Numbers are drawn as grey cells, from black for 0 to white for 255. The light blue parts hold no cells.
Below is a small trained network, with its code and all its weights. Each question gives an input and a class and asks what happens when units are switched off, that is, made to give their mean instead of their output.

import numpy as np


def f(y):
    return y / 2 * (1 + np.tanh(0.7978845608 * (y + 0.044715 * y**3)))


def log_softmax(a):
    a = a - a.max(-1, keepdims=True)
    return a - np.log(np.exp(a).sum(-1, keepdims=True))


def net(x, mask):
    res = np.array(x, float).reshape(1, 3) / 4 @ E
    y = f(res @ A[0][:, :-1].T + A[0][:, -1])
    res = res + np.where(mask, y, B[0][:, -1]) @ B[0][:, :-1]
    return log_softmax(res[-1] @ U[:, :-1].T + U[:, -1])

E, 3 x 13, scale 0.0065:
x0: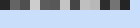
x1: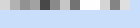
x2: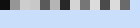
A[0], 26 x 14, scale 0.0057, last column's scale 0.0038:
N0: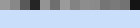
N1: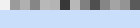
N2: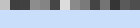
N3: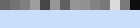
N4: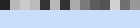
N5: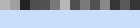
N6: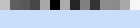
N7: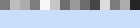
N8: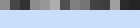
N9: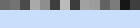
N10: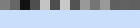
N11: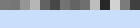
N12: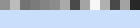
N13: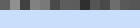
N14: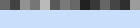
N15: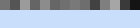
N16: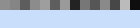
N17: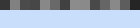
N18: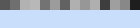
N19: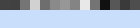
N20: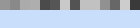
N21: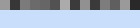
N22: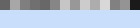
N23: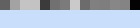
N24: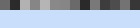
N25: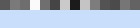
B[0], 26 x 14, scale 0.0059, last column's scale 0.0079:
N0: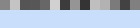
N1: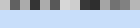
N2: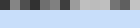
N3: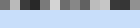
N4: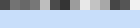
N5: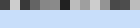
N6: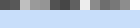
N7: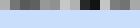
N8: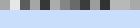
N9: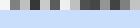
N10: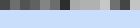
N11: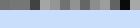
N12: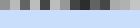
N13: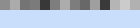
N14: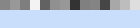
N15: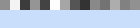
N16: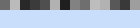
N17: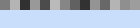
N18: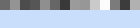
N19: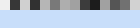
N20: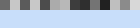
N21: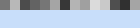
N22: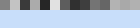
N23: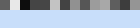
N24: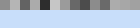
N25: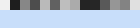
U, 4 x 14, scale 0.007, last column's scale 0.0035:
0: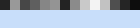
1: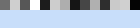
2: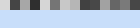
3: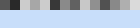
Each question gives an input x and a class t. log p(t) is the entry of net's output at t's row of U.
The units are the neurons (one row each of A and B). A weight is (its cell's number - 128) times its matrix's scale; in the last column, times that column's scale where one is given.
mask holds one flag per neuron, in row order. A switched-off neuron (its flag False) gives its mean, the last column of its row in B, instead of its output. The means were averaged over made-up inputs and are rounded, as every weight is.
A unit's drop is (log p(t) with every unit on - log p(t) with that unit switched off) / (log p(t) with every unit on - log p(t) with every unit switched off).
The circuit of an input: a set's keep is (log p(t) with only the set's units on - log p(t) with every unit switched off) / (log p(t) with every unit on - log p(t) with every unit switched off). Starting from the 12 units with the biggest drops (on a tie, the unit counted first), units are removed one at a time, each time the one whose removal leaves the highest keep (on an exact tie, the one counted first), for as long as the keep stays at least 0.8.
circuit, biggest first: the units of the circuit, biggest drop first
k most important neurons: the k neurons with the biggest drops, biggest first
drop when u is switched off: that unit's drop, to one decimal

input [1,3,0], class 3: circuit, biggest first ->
(N15; N23; N16)
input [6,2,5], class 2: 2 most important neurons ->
(N19; N25)
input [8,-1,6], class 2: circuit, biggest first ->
(N19)
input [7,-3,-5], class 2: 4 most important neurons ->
(N9; N25; N19; N4)
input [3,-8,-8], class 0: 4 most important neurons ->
(N2; N10; N5; N21)
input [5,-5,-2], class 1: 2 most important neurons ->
(N14; N8)
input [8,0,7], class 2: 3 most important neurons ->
(N19; N25; N9)
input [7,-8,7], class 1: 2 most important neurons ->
(N8; N14)
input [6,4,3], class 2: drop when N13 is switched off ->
0.0
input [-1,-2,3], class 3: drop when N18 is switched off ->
0.1
